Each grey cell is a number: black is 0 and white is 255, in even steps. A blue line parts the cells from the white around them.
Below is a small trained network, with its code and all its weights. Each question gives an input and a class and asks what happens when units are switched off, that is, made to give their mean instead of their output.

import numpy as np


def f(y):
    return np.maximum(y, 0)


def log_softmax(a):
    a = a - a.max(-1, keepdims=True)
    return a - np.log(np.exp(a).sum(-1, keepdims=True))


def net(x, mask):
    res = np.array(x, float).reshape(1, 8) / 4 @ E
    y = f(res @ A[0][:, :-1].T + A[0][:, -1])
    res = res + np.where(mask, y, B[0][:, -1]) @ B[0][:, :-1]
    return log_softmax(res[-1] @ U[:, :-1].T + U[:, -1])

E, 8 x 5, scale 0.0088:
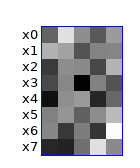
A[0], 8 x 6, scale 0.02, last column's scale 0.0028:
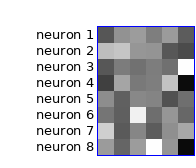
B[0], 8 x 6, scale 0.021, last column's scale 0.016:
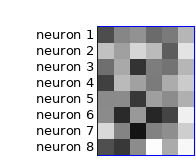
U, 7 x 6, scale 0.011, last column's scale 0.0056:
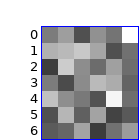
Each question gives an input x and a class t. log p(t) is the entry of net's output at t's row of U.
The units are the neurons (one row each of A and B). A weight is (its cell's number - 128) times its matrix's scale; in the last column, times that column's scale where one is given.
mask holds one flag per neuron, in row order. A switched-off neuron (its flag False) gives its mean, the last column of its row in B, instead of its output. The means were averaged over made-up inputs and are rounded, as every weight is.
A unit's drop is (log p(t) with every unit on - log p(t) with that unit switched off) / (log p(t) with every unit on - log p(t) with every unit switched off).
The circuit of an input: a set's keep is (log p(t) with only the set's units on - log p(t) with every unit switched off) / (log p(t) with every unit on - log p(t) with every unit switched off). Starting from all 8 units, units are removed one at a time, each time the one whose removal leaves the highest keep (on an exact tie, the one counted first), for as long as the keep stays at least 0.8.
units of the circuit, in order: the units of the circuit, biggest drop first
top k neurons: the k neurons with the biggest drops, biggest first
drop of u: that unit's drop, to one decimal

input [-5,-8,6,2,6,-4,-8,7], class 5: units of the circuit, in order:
neuron 3
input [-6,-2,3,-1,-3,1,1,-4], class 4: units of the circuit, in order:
neuron 8; neuron 7
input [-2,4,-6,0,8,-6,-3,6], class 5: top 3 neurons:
neuron 7; neuron 3; neuron 6
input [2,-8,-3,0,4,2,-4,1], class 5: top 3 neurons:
neuron 3; neuron 6; neuron 4
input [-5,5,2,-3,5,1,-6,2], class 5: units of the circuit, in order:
neuron 8; neuron 2; neuron 6
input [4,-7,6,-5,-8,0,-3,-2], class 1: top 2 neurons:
neuron 2; neuron 5
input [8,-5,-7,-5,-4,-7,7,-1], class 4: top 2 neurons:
neuron 7; neuron 1
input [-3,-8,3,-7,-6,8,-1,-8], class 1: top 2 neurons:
neuron 2; neuron 5
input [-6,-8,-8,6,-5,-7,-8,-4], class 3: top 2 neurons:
neuron 8; neuron 5
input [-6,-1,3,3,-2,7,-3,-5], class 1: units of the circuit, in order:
neuron 8; neuron 3
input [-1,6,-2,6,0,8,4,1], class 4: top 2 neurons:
neuron 8; neuron 1
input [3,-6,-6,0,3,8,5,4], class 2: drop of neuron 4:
0.3
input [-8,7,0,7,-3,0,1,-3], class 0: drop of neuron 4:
0.1
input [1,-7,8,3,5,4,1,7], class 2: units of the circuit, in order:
neuron 4
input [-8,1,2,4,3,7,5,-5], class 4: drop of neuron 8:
0.1
